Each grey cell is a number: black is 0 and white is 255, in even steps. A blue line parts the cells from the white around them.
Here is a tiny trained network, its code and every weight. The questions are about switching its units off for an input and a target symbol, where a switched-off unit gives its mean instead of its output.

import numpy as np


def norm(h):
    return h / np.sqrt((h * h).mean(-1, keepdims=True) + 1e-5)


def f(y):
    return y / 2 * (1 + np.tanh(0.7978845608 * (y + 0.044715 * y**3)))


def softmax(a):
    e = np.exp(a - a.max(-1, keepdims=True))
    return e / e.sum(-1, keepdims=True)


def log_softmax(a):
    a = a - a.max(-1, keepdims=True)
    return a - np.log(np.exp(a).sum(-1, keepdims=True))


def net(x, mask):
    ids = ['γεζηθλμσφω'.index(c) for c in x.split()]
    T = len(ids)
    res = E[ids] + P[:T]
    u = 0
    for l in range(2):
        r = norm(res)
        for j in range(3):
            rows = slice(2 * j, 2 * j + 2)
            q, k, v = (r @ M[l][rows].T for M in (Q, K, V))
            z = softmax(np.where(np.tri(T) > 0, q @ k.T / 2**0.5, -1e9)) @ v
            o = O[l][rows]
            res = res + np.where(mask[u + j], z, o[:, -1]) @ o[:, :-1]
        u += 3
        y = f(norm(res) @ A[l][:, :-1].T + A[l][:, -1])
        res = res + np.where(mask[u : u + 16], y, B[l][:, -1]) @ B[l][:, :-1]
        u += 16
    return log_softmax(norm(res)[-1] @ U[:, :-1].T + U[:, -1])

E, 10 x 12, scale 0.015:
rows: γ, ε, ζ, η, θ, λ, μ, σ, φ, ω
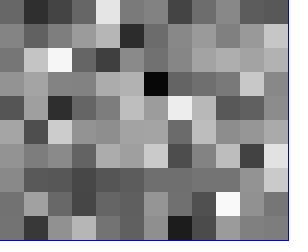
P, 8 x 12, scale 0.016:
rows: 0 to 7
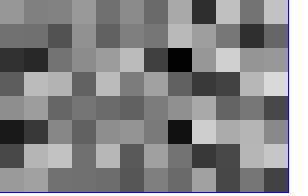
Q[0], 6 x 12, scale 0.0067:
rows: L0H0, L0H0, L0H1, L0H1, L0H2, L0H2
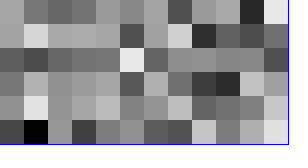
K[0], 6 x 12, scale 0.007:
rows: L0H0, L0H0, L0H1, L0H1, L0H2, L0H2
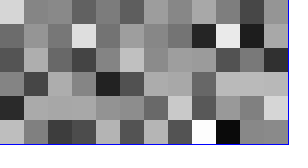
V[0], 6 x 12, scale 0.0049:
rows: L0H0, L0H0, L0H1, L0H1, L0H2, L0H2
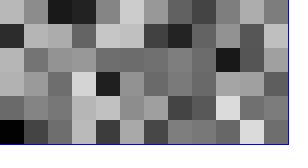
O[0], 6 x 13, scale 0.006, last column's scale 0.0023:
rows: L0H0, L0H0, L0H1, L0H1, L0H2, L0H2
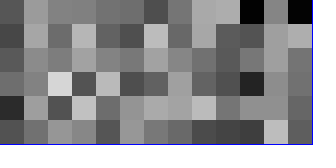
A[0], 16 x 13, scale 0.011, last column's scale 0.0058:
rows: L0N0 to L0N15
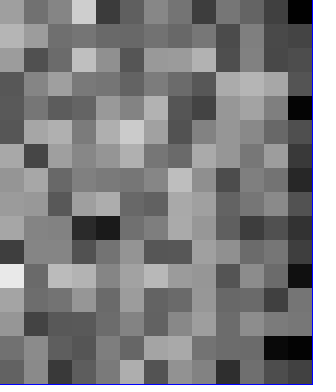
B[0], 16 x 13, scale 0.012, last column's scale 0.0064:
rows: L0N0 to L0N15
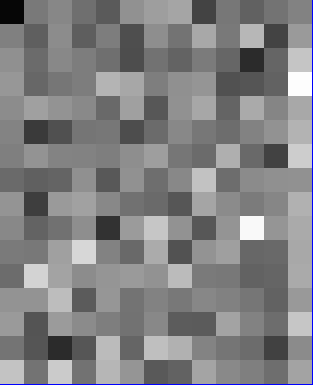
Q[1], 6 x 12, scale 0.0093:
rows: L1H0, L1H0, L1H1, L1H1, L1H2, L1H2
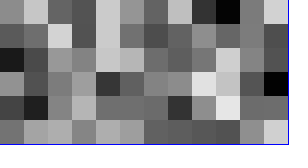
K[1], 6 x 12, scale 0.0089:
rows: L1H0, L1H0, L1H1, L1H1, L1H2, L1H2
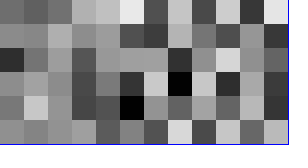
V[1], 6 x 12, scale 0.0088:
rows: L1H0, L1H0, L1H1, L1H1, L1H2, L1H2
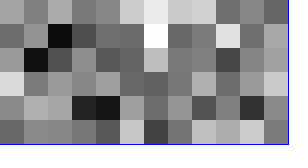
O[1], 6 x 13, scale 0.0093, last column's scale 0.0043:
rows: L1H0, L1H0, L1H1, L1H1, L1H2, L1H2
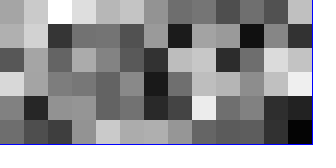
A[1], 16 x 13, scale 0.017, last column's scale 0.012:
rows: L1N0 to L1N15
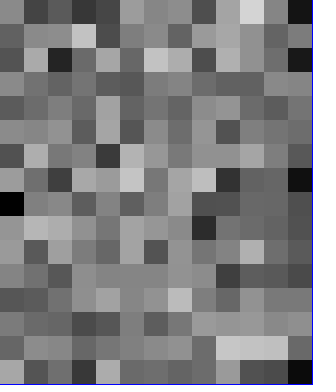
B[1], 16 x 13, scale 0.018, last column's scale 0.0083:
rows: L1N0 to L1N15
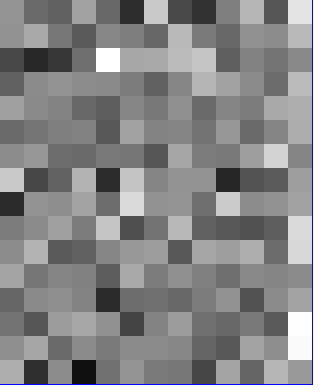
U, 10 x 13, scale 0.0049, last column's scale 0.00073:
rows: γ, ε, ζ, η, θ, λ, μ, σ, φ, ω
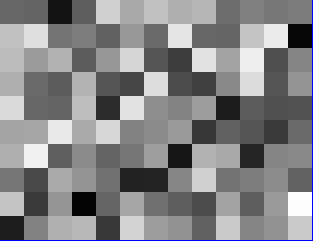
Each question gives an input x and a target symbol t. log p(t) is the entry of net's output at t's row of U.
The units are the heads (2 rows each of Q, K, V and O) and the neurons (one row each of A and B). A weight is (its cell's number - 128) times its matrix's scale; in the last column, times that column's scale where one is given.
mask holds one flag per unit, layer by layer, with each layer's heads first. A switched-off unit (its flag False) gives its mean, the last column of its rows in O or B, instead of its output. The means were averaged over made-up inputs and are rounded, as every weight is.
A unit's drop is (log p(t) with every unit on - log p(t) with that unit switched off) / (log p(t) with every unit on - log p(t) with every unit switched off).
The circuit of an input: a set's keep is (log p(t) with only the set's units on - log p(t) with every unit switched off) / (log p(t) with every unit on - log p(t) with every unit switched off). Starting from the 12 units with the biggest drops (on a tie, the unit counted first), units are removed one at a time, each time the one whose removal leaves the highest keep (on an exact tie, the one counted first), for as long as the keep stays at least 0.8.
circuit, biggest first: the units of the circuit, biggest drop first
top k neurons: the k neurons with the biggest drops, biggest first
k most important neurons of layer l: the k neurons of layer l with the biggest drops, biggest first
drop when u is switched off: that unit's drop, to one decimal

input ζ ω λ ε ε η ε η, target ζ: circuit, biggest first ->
L0N15, L1N10, L1H0
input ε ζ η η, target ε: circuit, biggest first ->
L1H2, L1H1
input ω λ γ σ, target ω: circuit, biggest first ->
L1H1, L0N0, L1N8
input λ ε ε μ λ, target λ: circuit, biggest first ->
L0N11, L1N9
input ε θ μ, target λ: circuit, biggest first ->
L1H0, L1N9
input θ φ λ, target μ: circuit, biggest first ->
L1H0
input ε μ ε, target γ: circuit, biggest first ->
L1H2, L1N2
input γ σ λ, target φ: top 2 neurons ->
L0N9, L0N6
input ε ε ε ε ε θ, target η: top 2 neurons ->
L1N0, L0N2
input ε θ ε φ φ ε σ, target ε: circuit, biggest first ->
L1H1, L1H2
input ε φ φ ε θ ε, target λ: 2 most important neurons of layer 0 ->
L0N15, L0N9
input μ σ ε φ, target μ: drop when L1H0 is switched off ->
1.0
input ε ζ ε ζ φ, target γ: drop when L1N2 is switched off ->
0.3
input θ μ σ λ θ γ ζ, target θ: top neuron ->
L0N3
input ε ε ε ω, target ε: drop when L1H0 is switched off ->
0.0
